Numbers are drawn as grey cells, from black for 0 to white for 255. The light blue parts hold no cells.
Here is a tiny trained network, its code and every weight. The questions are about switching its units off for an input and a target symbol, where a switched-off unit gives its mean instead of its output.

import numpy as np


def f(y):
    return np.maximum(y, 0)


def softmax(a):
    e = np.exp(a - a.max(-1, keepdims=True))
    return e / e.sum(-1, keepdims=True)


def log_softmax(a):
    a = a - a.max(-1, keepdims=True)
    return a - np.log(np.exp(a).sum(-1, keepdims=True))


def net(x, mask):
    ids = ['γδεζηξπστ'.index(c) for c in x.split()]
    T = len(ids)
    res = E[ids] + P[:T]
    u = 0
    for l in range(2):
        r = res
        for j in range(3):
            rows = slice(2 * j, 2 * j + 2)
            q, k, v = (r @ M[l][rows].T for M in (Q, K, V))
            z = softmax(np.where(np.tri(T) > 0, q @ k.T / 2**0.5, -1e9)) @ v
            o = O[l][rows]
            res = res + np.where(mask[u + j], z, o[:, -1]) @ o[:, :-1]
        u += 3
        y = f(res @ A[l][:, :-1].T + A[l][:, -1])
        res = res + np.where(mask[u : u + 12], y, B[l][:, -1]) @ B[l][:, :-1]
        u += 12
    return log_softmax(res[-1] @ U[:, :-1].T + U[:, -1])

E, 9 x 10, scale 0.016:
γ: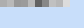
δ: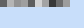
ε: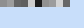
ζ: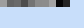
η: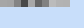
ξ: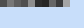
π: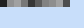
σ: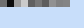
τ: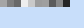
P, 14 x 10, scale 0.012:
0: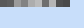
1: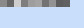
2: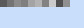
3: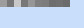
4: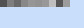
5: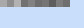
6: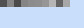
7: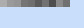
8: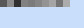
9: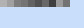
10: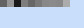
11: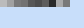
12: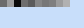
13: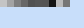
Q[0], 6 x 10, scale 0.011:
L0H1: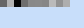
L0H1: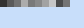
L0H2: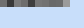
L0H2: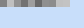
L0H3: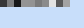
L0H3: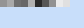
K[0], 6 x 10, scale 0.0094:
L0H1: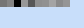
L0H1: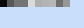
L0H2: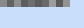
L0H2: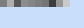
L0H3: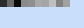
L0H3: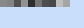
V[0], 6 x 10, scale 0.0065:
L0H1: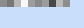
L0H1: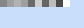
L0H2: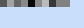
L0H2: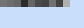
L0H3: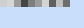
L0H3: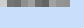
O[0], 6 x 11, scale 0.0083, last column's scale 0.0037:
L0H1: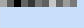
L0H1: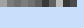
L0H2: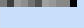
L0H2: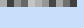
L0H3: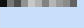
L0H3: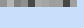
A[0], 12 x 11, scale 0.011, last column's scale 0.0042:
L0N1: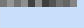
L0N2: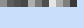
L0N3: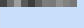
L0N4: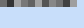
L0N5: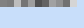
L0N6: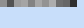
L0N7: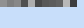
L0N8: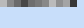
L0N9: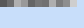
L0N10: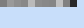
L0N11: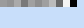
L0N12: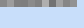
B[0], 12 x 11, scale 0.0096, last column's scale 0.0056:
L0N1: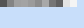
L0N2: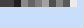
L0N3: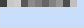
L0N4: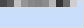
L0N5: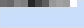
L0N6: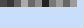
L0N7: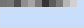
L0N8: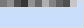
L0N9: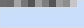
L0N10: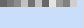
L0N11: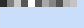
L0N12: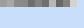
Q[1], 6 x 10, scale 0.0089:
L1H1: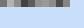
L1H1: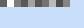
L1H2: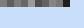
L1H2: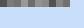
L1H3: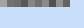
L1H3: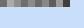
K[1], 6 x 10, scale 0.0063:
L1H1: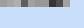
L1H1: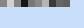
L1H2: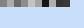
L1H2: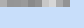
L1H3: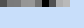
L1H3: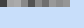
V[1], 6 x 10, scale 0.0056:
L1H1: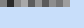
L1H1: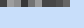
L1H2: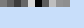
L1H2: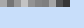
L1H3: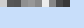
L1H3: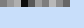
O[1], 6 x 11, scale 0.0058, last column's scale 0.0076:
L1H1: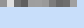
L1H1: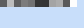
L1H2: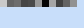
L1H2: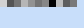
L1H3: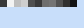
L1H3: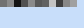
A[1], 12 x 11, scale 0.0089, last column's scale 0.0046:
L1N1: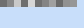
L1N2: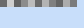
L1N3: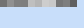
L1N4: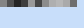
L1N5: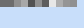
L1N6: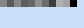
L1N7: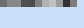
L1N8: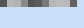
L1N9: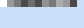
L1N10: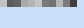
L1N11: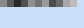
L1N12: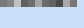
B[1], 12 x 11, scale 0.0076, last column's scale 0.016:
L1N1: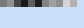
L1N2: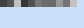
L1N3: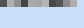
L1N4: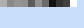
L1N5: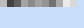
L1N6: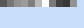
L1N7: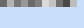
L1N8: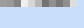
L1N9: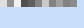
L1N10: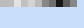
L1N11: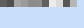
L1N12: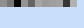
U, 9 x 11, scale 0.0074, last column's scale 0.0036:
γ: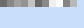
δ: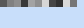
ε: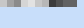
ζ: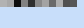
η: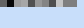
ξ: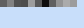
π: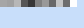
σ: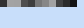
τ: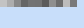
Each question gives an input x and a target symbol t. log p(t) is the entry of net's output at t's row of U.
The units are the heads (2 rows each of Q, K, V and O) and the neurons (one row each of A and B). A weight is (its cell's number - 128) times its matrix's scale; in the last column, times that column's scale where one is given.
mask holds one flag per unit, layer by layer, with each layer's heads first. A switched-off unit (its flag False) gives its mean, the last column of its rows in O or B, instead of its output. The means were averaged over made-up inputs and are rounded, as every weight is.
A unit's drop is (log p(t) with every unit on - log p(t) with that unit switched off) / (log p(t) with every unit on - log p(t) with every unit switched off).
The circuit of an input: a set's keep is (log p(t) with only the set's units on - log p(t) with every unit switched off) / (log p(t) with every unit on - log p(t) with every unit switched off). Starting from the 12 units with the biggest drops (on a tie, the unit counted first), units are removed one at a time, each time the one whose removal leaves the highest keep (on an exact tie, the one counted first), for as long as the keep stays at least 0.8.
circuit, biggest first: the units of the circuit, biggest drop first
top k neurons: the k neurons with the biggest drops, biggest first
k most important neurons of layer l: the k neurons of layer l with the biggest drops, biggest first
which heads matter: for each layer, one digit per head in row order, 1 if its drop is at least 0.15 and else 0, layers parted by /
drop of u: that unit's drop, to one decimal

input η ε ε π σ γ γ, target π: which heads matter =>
101 / 000
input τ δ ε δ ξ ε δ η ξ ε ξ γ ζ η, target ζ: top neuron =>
(L0N10)
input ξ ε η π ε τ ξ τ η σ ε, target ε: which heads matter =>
100 / 000
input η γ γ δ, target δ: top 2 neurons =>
(L0N1; L1N3)
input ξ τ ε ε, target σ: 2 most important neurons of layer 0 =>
(L0N2; L0N8)
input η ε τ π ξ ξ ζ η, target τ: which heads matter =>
100 / 010
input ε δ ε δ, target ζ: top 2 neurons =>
(L1N12; L0N11)
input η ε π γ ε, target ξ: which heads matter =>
101 / 000
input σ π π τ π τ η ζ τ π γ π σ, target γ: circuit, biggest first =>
(L1N4; L1H3)
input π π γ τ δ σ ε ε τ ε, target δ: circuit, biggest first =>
(L0H1; L0N11)
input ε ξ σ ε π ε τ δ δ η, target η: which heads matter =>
011 / 000
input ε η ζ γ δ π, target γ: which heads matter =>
000 / 000
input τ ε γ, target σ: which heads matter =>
100 / 000
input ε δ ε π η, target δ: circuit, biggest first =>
(L0N11)
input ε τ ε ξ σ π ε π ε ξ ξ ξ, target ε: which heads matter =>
010 / 001
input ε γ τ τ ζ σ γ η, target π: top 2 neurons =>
(L1N9; L0N8)
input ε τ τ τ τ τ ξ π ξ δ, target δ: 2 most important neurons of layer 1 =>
(L1N2; L1N11)
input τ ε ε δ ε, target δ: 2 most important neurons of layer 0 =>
(L0N11; L0N10)
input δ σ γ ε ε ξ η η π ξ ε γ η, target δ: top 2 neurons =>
(L0N11; L1N3)
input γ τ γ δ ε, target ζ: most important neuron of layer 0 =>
(L0N2)
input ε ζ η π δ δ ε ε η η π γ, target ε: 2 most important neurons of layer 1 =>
(L1N4; L1N8)
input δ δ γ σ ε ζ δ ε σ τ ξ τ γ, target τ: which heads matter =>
101 / 010
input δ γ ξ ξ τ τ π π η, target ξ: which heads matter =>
101 / 000
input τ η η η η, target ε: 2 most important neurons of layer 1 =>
(L1N4; L1N1)
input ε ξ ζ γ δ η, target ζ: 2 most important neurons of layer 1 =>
(L1N4; L1N7)
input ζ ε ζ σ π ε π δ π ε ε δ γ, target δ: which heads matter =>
000 / 000
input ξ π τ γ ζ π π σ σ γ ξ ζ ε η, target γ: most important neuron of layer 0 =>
(L0N10)
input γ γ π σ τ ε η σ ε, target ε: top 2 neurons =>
(L0N10; L1N4)
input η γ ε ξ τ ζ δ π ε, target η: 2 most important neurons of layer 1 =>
(L1N4; L1N11)
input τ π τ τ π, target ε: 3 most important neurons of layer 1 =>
(L1N8; L1N4; L1N11)
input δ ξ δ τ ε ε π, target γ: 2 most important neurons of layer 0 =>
(L0N2; L0N8)
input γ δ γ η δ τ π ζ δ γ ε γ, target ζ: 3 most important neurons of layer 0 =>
(L0N2; L0N8; L0N1)
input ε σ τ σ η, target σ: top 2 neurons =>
(L0N2; L0N8)
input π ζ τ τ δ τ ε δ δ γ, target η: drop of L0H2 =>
0.2
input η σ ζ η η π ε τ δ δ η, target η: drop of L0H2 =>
0.2
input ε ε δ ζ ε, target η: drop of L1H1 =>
0.1
